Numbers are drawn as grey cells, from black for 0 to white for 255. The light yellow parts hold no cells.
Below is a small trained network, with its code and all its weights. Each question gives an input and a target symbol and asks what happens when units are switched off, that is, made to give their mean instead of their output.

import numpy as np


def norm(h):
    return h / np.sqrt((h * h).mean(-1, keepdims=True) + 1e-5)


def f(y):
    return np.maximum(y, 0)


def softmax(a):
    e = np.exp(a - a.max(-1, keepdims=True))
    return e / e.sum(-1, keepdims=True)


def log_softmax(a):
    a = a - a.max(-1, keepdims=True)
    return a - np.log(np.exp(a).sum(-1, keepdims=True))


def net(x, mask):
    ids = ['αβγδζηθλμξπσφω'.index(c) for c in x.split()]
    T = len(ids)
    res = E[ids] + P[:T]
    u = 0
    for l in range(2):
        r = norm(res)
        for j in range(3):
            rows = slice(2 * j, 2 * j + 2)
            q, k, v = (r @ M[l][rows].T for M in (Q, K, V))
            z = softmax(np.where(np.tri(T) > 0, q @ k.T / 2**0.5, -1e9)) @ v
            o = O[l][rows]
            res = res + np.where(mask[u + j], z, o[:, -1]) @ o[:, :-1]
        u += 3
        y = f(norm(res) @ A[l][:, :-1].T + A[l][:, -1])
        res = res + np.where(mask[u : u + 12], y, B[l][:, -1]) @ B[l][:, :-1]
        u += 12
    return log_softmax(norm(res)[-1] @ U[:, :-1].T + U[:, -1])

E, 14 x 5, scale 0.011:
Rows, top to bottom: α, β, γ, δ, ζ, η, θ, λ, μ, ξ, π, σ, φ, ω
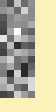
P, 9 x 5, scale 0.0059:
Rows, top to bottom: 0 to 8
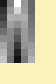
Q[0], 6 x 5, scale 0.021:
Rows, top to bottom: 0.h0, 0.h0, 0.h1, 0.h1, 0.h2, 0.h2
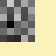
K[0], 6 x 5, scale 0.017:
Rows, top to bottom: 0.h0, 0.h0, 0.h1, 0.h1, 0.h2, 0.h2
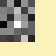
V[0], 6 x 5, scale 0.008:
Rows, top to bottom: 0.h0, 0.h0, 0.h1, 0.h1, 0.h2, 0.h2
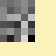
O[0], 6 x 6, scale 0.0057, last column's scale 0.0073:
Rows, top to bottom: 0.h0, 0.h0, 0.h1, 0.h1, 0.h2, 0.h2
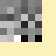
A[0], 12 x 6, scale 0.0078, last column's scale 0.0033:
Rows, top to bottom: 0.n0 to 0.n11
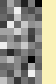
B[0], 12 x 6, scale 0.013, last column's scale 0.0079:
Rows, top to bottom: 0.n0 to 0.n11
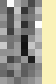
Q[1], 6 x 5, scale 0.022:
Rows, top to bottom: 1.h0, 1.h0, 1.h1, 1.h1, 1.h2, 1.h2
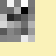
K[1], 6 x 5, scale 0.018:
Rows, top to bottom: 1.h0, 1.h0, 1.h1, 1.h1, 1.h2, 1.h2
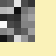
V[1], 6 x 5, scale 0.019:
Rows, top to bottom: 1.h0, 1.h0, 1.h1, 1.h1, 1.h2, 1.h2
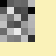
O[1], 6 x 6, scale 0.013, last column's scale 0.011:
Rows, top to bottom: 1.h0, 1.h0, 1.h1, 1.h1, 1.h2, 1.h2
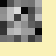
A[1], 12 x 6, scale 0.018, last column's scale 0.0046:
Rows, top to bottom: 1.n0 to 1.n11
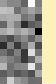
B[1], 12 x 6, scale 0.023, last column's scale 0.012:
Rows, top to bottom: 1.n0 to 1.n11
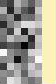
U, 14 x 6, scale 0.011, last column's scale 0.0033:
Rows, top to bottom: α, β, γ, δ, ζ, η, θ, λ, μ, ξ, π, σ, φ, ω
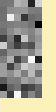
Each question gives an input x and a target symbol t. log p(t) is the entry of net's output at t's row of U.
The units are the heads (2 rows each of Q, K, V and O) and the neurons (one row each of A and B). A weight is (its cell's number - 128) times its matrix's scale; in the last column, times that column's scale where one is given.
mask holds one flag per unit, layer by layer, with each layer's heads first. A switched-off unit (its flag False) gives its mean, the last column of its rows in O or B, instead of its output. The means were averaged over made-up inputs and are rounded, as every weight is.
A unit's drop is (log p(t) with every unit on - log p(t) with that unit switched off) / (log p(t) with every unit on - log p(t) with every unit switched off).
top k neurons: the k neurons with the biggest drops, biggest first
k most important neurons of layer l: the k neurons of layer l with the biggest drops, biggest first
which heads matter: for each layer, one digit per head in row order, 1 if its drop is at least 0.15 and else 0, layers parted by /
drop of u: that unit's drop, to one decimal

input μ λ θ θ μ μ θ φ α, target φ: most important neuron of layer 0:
0.n8
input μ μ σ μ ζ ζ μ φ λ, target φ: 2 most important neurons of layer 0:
0.n8, 0.n7
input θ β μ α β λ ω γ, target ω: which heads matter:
000 / 101
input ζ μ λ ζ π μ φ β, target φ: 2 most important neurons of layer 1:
1.n6, 1.n5
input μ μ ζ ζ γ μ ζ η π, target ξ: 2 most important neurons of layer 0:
0.n3, 0.n6
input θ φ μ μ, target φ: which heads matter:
011 / 100
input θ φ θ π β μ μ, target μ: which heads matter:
001 / 000
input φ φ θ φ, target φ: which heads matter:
011 / 100
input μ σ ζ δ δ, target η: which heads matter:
001 / 100
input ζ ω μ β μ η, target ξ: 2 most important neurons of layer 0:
0.n3, 0.n7
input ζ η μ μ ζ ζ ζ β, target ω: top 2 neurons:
1.n1, 1.n0
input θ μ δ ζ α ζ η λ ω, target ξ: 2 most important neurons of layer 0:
0.n6, 0.n3
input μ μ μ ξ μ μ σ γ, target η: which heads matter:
000 / 100
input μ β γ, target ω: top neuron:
0.n6
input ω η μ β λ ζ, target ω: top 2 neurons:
0.n6, 1.n8
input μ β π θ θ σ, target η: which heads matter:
000 / 110
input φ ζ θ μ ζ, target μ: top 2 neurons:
1.n3, 1.n8
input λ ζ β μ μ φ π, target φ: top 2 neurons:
0.n8, 1.n6
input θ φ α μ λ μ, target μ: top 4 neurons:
1.n3, 1.n8, 1.n1, 0.n8
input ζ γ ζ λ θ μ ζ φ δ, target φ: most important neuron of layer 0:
0.n8
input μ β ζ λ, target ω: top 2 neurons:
0.n6, 1.n1
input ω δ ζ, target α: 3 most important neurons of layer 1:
1.n8, 1.n7, 1.n3
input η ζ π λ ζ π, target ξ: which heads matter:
001 / 110
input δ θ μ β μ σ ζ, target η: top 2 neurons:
0.n3, 1.n7
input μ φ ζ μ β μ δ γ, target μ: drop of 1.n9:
-0.1
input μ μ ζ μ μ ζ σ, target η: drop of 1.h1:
0.2
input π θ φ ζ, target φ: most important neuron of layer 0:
0.n0
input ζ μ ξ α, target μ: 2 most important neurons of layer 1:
1.n3, 1.n8
